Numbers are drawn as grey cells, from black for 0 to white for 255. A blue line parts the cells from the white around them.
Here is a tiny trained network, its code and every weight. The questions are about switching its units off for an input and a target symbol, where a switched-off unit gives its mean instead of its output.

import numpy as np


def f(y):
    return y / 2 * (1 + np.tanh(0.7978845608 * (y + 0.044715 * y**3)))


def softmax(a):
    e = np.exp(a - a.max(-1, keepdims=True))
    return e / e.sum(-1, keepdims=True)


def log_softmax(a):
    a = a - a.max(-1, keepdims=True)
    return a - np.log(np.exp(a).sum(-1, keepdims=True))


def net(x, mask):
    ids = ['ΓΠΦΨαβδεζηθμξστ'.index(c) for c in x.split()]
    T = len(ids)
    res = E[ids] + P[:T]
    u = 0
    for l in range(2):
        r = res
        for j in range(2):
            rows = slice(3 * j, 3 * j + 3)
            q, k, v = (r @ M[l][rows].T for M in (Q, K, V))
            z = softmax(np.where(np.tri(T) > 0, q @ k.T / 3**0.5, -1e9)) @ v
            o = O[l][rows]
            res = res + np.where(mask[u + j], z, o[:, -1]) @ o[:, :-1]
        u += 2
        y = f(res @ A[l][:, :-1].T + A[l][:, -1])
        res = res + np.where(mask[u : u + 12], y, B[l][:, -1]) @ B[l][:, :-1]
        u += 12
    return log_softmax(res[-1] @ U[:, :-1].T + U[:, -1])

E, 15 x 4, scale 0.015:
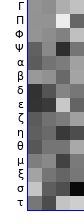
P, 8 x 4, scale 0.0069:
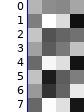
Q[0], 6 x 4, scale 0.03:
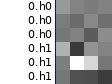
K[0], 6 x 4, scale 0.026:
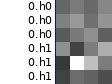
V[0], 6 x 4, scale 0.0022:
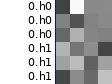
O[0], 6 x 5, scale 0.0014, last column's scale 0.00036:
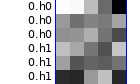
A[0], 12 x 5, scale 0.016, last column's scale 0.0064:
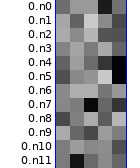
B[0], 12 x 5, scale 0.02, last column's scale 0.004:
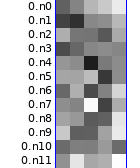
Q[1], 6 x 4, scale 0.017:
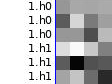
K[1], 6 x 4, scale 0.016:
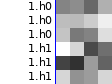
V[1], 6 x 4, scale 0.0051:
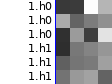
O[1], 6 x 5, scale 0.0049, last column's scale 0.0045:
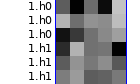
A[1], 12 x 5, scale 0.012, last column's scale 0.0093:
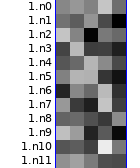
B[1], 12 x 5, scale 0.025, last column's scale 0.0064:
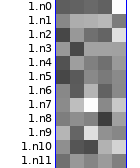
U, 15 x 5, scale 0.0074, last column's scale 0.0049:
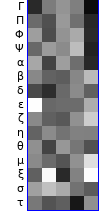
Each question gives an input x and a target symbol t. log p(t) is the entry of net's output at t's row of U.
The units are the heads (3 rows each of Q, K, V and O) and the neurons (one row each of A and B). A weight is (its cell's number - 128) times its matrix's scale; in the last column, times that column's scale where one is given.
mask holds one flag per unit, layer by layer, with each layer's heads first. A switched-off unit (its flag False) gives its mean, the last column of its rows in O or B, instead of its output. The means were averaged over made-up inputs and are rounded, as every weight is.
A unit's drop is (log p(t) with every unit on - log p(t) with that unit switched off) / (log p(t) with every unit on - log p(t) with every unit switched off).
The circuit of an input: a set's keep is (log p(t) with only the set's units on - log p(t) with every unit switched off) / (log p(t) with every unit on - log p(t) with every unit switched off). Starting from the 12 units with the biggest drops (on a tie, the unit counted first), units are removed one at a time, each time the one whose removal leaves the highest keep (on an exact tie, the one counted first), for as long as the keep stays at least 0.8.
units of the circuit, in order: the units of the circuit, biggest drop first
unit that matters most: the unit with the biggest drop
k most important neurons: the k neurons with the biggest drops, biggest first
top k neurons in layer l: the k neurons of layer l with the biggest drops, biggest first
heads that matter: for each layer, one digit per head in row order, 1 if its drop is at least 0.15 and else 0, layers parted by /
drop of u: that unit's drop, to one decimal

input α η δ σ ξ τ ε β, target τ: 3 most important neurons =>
(0.n11 0.n1 1.n8)
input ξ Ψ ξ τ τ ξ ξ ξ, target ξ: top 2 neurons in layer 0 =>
(0.n0 0.n9)
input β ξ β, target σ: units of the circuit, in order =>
(1.n7 0.n9)
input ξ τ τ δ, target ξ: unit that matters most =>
0.n7
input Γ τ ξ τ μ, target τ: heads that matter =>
00 / 10
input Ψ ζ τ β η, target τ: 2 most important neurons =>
(0.n11 0.n4)
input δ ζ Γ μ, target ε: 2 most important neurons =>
(0.n7 0.n0)
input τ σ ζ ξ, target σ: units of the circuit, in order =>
(0.n9 1.n7)
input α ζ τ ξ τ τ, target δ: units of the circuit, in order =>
(0.n1 1.n10)
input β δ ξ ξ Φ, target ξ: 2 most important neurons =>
(0.n11 0.n0)
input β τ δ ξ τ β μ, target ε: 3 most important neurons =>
(0.n7 0.n9 0.n0)
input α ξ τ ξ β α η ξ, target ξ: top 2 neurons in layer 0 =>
(0.n0 0.n1)
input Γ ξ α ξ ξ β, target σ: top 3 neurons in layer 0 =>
(0.n9 0.n0 0.n1)
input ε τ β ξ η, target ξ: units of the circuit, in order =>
(0.n4)
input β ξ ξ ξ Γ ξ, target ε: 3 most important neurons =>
(0.n7 0.n9 0.n6)
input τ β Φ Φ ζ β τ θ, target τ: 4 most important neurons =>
(0.n11 1.n8 0.n1 0.n8)
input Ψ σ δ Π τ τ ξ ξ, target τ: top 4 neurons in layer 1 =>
(1.n8 1.n7 1.n10 1.n1)
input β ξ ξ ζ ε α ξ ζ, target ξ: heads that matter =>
00 / 11
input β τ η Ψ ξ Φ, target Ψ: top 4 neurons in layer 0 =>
(0.n9 0.n7 0.n0 0.n5)
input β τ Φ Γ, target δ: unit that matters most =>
0.n1
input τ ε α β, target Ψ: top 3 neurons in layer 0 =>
(0.n9 0.n7 0.n11)
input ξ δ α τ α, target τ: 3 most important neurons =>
(0.n11 1.n8 0.n1)
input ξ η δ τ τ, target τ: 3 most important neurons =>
(0.n0 0.n11 1.n8)
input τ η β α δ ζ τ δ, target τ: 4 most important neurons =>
(0.n11 0.n8 1.n8 0.n1)
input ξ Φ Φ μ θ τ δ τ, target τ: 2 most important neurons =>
(0.n11 1.n8)
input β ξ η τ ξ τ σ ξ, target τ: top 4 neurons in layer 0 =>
(0.n11 0.n1 0.n2 0.n9)
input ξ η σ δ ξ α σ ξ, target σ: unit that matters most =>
1.n9
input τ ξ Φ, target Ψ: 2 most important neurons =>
(1.n7 1.n10)
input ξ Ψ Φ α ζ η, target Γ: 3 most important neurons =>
(1.n5 0.n7 0.n11)
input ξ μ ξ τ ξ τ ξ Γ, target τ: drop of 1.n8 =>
0.5
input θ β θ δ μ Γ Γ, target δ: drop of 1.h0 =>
0.2
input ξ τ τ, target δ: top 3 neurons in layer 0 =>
(0.n1 0.n7 0.n8)
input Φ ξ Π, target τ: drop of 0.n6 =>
0.4
